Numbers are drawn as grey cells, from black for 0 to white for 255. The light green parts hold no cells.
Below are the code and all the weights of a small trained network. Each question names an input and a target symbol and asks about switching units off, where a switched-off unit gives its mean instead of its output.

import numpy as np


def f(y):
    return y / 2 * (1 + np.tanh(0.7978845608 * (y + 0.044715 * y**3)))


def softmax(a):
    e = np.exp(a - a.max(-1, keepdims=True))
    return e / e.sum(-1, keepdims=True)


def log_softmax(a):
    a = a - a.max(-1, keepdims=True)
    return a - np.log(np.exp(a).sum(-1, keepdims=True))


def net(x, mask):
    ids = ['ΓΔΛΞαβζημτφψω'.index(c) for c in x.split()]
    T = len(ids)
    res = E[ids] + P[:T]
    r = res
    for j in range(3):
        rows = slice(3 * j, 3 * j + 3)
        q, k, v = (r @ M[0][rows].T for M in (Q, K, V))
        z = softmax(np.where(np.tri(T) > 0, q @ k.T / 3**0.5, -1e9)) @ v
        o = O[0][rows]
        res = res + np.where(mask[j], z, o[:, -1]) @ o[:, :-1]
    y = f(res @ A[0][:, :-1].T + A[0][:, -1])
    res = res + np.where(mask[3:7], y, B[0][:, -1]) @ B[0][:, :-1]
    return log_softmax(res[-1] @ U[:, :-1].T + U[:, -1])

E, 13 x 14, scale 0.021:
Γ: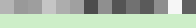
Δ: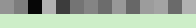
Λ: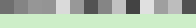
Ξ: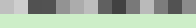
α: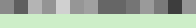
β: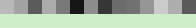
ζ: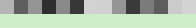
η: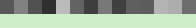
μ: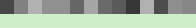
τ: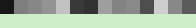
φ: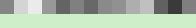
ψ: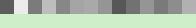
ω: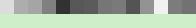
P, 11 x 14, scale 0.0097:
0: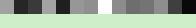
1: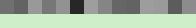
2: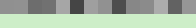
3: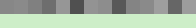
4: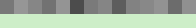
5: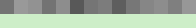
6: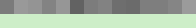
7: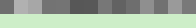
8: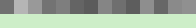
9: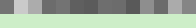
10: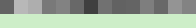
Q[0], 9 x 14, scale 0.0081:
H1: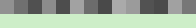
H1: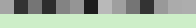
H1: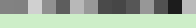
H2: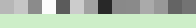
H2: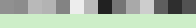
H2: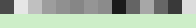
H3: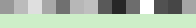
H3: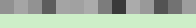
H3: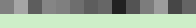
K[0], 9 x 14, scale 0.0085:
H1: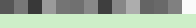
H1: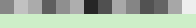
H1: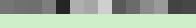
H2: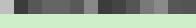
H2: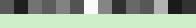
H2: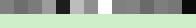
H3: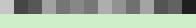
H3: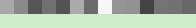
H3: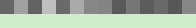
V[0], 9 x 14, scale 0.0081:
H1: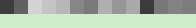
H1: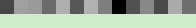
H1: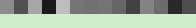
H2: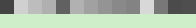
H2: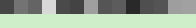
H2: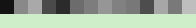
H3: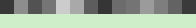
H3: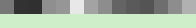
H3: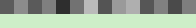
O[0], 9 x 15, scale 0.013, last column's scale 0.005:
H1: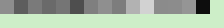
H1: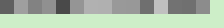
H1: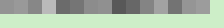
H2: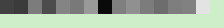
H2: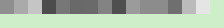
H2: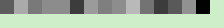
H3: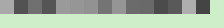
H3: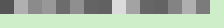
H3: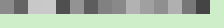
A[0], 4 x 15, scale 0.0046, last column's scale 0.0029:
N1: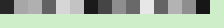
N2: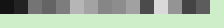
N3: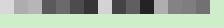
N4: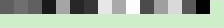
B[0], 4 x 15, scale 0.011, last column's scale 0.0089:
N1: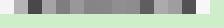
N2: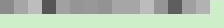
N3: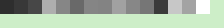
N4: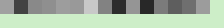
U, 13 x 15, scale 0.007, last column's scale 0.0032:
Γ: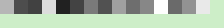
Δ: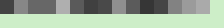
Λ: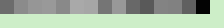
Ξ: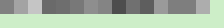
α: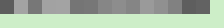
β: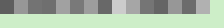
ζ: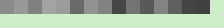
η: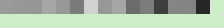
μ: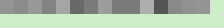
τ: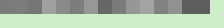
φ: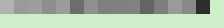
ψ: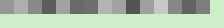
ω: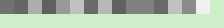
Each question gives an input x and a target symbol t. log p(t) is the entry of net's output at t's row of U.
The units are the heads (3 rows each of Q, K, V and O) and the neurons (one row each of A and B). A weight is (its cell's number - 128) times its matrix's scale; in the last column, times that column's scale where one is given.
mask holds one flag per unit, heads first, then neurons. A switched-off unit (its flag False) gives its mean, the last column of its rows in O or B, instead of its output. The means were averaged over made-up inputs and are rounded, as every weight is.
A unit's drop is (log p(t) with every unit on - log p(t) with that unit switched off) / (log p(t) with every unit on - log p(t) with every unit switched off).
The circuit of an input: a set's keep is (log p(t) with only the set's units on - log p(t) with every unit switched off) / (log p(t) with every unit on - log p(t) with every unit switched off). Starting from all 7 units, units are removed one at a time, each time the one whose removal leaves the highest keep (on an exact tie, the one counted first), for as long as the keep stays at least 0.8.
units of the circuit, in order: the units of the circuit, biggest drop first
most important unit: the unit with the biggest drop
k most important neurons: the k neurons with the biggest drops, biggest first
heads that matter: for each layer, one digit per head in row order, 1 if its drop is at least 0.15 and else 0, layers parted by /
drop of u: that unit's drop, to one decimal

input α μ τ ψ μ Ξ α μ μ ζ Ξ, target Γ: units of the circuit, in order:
(H1, H2)
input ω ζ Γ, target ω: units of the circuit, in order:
(N3, H2)
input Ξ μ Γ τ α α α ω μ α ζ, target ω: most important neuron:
(N3)
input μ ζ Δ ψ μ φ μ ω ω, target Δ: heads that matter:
000
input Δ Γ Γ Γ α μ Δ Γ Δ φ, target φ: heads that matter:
101
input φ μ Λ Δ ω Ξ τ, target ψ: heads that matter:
010
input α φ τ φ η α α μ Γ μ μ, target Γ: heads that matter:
110
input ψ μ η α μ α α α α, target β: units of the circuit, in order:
(H1, H2, N2)
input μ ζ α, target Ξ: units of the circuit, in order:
(H2, N3)
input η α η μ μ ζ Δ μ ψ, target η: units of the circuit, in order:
(H2, H3)
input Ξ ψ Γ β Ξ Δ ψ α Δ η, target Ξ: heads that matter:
110
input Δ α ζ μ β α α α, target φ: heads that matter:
101
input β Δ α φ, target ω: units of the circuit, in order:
(H2, N3, H3)
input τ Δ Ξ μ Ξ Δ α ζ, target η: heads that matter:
110
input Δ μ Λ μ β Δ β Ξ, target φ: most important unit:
N1
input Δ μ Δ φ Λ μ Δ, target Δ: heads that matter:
100
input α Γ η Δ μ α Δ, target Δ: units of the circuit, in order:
(H1, N1)
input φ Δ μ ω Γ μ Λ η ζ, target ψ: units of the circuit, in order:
(H3, H1)
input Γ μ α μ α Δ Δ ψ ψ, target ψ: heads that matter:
111
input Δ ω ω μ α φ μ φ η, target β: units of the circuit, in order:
(H2, N2)
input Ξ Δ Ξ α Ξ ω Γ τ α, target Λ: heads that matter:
110
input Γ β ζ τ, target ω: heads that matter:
010
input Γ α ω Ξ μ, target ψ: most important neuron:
(N3)
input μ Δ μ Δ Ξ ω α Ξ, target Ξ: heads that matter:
110
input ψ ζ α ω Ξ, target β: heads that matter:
110
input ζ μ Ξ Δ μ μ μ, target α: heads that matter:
011
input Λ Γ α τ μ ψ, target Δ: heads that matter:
101
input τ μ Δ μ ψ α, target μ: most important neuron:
(N1)
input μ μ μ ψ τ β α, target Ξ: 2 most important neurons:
(N3, N1)
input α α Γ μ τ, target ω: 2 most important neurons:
(N4, N3)
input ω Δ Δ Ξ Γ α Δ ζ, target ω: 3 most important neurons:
(N3, N4, N1)
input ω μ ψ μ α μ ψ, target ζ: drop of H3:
0.5
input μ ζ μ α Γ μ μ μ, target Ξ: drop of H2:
0.3
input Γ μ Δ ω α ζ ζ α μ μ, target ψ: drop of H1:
0.2
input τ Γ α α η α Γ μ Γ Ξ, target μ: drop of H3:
0.1
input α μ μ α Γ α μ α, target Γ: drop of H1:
0.6
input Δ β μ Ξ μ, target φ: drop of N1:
1.2
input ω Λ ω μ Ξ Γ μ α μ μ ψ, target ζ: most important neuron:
(N1)
